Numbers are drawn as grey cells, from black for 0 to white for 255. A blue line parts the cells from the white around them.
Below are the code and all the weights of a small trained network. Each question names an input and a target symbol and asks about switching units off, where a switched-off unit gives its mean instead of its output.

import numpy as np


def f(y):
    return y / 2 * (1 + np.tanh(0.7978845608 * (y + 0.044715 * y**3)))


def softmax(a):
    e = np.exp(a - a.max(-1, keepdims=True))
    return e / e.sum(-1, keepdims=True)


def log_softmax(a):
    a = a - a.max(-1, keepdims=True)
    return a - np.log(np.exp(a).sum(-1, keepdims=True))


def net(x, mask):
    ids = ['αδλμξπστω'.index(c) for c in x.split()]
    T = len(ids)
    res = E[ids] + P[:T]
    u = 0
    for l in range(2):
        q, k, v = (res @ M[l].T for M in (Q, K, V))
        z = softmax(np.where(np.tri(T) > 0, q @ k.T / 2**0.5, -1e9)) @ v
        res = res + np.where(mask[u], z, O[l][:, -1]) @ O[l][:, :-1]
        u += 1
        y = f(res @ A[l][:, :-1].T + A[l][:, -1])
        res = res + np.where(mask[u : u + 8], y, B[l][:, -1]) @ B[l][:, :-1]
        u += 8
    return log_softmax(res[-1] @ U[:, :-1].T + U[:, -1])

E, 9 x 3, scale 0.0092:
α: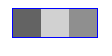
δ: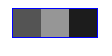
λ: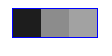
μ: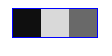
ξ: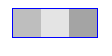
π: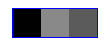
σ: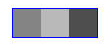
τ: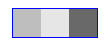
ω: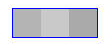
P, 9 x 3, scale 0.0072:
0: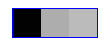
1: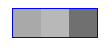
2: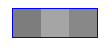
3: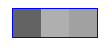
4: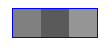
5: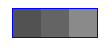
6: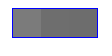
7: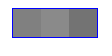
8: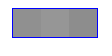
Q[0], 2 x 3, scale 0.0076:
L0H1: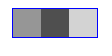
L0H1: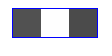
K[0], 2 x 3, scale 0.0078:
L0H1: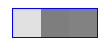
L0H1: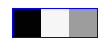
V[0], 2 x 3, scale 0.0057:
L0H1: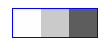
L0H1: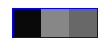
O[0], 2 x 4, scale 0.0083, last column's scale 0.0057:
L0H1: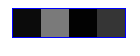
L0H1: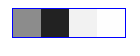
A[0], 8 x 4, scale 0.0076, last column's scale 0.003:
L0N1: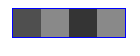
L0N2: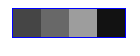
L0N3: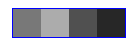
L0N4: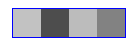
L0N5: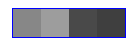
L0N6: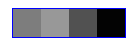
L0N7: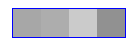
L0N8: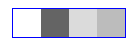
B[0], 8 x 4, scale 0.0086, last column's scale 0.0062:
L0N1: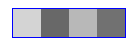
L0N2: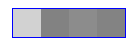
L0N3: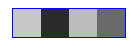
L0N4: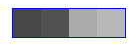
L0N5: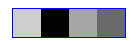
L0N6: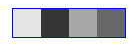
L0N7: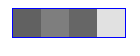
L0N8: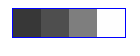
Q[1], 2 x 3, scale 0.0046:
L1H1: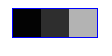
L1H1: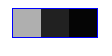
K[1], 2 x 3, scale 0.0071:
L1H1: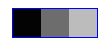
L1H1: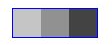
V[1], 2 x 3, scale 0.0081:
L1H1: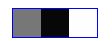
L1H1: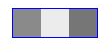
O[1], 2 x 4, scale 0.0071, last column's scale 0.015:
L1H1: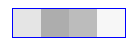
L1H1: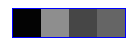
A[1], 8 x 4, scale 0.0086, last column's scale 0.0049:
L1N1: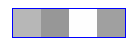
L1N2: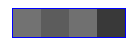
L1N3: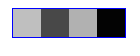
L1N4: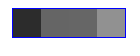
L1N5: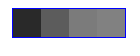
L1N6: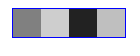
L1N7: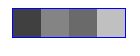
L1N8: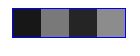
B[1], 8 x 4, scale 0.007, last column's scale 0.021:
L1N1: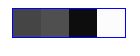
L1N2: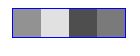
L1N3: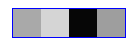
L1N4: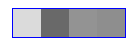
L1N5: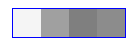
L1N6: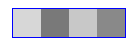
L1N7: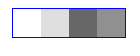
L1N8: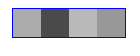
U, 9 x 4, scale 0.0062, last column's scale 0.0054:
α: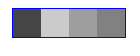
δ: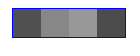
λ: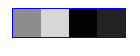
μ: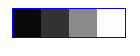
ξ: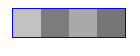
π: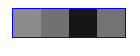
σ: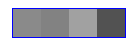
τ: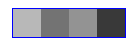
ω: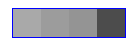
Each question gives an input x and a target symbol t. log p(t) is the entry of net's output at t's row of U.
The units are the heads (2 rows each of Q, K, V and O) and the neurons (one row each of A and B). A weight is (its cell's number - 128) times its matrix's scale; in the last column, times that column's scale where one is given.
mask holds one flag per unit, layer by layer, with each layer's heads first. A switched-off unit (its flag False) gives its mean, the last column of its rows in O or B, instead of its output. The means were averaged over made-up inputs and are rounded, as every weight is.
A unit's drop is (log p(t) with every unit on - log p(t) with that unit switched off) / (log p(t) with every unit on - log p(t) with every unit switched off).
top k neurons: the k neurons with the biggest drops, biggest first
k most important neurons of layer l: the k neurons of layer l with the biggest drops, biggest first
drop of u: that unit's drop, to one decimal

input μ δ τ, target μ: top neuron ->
(L0N8)
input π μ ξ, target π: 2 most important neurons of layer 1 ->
(L1N1; L1N3)
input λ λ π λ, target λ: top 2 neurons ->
(L1N3; L1N1)
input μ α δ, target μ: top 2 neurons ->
(L1N7; L1N5)
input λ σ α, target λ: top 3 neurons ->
(L1N1; L1N3; L0N4)
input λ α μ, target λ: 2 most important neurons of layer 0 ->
(L0N4; L0N8)
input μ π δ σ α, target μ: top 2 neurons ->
(L1N7; L1N5)
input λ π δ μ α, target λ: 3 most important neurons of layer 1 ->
(L1N3; L1N1; L1N8)
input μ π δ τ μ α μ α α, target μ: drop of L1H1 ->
0.0
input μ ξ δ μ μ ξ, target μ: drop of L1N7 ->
0.2
